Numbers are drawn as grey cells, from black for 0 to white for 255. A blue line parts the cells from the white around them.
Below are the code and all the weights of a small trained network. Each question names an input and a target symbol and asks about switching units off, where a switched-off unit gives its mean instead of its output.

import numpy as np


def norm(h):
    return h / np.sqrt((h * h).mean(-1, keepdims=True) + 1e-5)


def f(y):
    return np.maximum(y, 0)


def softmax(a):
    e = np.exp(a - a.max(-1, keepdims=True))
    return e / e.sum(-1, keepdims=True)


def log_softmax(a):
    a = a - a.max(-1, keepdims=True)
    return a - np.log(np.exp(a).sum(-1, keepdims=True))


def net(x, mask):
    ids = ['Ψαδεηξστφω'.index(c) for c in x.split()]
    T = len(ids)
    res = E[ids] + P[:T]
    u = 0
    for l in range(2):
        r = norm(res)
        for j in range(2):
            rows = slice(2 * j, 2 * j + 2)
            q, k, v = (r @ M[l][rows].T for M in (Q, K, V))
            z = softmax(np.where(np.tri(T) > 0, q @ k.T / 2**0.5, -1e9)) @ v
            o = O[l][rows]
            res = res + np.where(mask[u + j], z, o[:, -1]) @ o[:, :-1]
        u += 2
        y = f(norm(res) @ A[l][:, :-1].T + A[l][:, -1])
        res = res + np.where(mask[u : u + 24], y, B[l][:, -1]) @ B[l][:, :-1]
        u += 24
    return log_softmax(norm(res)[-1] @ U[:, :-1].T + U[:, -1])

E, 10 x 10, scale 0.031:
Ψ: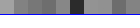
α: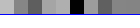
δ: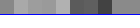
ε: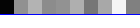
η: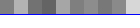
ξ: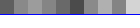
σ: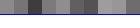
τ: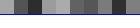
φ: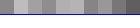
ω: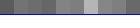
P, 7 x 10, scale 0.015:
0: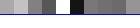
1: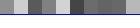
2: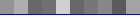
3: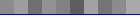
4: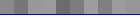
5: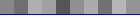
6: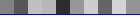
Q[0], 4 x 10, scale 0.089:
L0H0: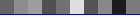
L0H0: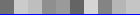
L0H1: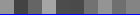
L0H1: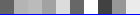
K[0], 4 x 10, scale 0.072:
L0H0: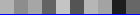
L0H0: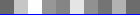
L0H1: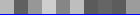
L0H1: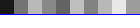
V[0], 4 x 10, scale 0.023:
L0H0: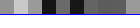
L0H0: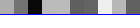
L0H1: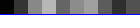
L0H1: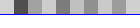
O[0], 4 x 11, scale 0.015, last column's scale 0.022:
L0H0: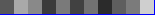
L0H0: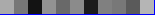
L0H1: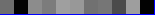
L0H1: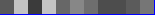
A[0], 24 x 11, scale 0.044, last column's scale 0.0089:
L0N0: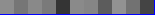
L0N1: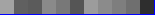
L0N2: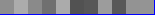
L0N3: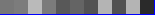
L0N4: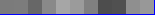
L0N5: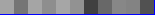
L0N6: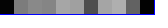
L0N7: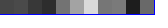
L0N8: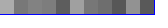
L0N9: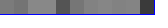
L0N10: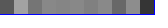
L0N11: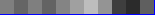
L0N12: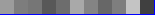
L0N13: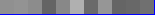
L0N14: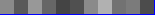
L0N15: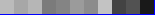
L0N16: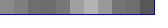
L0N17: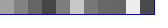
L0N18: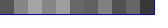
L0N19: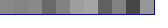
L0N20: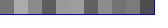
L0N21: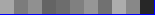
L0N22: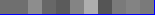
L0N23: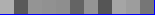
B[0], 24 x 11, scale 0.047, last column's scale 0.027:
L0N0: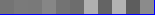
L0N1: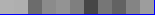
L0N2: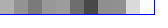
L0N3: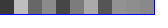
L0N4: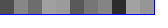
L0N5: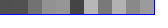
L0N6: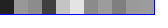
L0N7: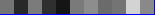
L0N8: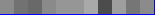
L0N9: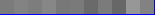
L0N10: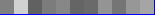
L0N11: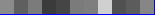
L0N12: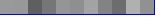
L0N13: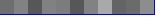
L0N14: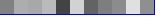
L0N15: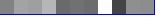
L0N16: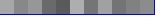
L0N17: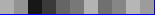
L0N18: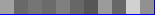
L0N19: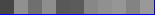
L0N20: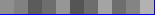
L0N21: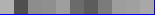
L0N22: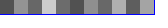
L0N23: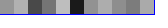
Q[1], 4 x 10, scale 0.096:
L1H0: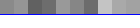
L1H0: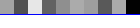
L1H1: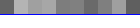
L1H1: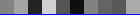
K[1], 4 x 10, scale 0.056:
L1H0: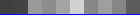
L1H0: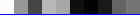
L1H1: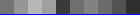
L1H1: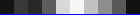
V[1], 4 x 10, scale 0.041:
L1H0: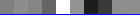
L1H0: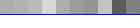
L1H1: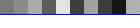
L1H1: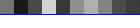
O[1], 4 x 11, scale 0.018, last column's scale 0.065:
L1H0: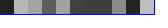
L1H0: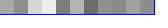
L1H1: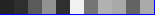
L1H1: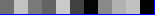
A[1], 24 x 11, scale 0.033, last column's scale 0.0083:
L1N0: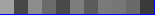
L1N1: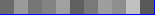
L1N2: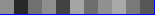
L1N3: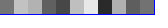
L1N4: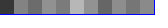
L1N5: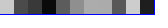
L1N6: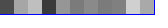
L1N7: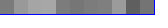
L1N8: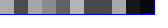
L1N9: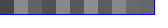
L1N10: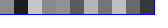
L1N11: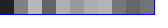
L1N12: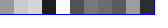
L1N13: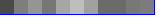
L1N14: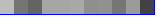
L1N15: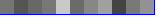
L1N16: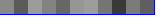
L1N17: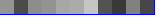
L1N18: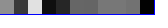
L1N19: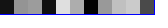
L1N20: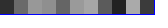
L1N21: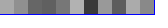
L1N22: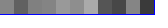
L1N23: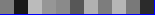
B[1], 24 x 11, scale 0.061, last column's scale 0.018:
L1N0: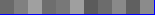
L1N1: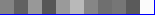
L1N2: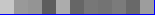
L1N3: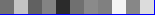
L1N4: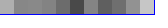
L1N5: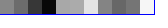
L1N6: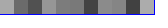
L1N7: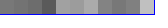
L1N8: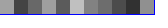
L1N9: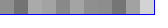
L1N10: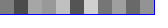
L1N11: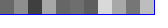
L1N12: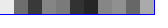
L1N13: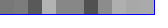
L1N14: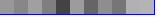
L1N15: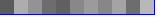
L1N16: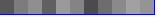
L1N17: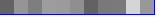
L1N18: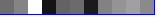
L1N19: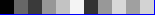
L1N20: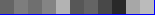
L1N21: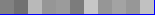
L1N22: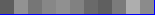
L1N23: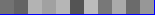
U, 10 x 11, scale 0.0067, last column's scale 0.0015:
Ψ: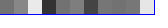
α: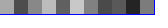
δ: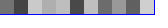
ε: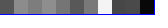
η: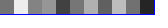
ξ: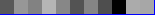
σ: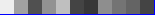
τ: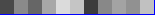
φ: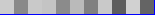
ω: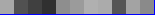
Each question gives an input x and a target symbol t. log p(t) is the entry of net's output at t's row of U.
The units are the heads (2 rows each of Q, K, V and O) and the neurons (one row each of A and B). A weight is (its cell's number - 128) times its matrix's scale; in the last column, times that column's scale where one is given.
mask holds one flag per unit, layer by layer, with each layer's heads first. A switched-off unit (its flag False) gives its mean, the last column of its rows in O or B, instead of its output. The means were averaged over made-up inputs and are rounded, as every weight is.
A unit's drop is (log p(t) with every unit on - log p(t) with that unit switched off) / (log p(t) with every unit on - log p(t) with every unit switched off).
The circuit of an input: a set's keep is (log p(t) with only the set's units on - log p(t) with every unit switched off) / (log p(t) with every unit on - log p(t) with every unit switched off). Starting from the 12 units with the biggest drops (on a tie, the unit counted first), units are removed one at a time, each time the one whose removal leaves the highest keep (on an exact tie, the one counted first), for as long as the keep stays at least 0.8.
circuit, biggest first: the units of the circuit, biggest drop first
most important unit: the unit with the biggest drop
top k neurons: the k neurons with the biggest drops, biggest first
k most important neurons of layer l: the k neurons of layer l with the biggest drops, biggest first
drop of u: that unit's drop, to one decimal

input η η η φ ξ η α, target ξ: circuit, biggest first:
(L0H1, L0N4, L1N20)
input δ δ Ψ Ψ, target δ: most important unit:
L0H0
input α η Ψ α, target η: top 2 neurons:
(L1N3, L0N5)
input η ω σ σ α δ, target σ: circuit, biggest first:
(L1H1, L0H0, L1N12)
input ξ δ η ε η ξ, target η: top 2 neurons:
(L0N6, L1N3)
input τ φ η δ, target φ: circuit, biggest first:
(L1H0, L0N15, L1N14)
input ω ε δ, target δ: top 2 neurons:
(L0N5, L0N6)
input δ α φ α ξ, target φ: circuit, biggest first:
(L1H0, L0N15)
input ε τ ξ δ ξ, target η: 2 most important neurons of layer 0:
(L0N3, L0N6)
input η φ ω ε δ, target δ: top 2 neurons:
(L0N6, L0N5)
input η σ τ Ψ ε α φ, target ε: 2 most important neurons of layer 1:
(L1N11, L1N19)
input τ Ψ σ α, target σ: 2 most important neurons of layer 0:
(L0N6, L0N1)
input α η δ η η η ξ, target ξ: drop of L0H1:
1.0
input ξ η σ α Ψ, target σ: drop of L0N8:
0.0
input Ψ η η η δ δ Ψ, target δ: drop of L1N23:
0.1
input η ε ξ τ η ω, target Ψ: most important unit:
L1N18
